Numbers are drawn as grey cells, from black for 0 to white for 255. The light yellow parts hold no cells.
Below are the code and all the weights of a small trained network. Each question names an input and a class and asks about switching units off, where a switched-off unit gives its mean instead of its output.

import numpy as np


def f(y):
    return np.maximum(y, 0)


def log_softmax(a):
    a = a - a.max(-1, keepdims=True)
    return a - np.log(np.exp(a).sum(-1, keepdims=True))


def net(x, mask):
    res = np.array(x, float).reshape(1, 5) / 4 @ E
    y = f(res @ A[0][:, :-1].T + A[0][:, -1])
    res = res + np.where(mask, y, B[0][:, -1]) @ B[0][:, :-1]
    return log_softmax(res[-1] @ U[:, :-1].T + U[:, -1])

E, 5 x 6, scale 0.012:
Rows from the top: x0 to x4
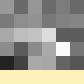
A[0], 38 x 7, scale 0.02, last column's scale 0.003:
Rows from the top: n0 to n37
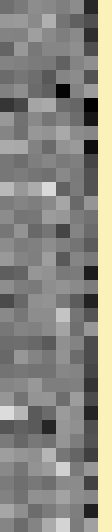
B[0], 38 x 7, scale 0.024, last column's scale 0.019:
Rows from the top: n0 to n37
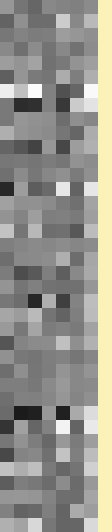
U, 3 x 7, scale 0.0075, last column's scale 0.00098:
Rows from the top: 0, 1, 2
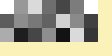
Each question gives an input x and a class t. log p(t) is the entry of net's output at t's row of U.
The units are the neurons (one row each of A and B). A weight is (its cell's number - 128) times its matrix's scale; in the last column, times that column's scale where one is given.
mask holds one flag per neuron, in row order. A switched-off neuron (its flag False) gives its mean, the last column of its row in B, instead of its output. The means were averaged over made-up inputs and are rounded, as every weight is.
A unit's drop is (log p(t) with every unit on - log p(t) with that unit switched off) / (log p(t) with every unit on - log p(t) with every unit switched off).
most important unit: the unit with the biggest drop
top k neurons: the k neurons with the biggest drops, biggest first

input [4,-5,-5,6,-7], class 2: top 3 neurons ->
(n29 n6 n10)
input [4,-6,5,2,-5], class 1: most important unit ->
n13
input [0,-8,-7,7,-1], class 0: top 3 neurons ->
(n37 n33 n13)
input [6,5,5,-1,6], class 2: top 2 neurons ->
(n7 n30)
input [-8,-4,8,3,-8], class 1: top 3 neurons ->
(n13 n32 n7)
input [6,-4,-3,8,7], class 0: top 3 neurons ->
(n37 n33 n29)
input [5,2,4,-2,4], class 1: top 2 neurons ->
(n29 n13)
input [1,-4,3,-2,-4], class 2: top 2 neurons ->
(n29 n30)
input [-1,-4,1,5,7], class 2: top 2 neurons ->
(n7 n6)
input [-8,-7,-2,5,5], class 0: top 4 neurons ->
(n29 n37 n33 n10)
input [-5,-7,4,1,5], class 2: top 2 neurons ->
(n7 n30)
